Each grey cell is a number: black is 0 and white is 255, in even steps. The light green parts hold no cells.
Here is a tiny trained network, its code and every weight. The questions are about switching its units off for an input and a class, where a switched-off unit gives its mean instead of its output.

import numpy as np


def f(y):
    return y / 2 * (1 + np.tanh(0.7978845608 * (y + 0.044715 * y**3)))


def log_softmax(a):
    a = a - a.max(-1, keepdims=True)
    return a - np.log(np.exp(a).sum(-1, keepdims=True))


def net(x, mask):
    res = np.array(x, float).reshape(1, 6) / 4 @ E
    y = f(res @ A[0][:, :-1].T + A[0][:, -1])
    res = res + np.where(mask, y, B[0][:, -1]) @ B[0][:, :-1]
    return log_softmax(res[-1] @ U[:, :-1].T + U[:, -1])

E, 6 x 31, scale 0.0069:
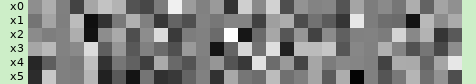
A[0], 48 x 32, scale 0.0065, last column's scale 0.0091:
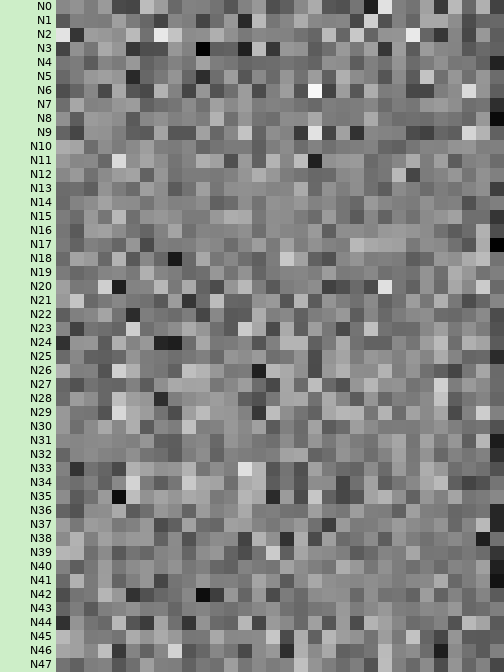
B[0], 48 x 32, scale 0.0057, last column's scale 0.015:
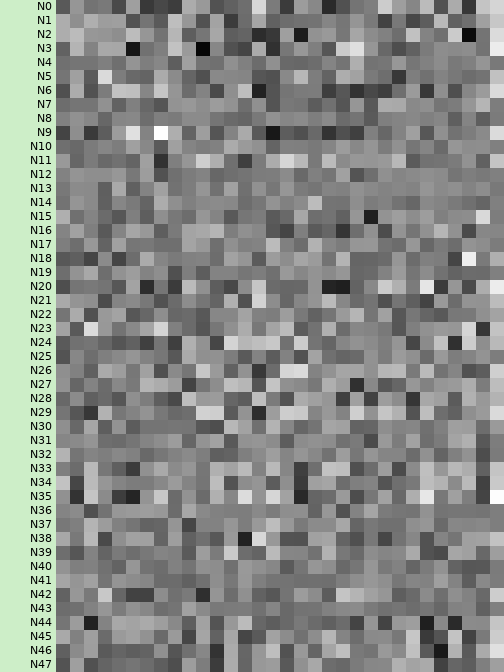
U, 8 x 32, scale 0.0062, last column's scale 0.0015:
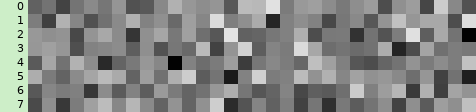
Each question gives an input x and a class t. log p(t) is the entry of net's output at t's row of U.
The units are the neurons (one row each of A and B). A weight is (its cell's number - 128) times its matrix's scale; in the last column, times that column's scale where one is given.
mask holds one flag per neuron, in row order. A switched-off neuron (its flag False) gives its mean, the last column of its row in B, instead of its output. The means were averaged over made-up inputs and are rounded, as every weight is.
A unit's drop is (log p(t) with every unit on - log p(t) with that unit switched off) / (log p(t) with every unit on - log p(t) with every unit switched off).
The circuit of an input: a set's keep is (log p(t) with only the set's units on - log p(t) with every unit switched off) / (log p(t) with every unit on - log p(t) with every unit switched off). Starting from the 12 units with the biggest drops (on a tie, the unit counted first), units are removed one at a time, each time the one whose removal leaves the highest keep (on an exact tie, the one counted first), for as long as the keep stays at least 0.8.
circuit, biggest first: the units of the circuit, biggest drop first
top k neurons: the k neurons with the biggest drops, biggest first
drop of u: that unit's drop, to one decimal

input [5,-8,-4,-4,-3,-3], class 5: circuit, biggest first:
N26
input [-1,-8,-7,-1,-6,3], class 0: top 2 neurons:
N29, N2
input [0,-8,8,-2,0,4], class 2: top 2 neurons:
N34, N28
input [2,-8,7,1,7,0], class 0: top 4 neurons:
N24, N38, N29, N2
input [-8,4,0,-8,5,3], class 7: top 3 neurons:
N9, N6, N44
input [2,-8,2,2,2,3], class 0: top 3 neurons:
N29, N24, N11
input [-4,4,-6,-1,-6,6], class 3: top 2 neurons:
N46, N38
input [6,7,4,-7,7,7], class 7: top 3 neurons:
N9, N6, N44
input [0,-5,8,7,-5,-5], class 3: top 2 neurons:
N38, N46
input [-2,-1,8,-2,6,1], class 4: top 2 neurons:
N3, N42
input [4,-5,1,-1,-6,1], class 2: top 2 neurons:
N38, N21
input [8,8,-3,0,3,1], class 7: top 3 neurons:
N9, N44, N6
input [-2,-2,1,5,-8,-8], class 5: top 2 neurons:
N2, N26
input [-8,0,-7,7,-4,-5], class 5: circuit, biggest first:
N2
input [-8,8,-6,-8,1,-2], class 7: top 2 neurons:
N6, N9
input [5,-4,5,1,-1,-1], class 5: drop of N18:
0.3
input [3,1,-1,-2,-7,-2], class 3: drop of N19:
0.0
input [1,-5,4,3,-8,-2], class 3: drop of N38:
0.1
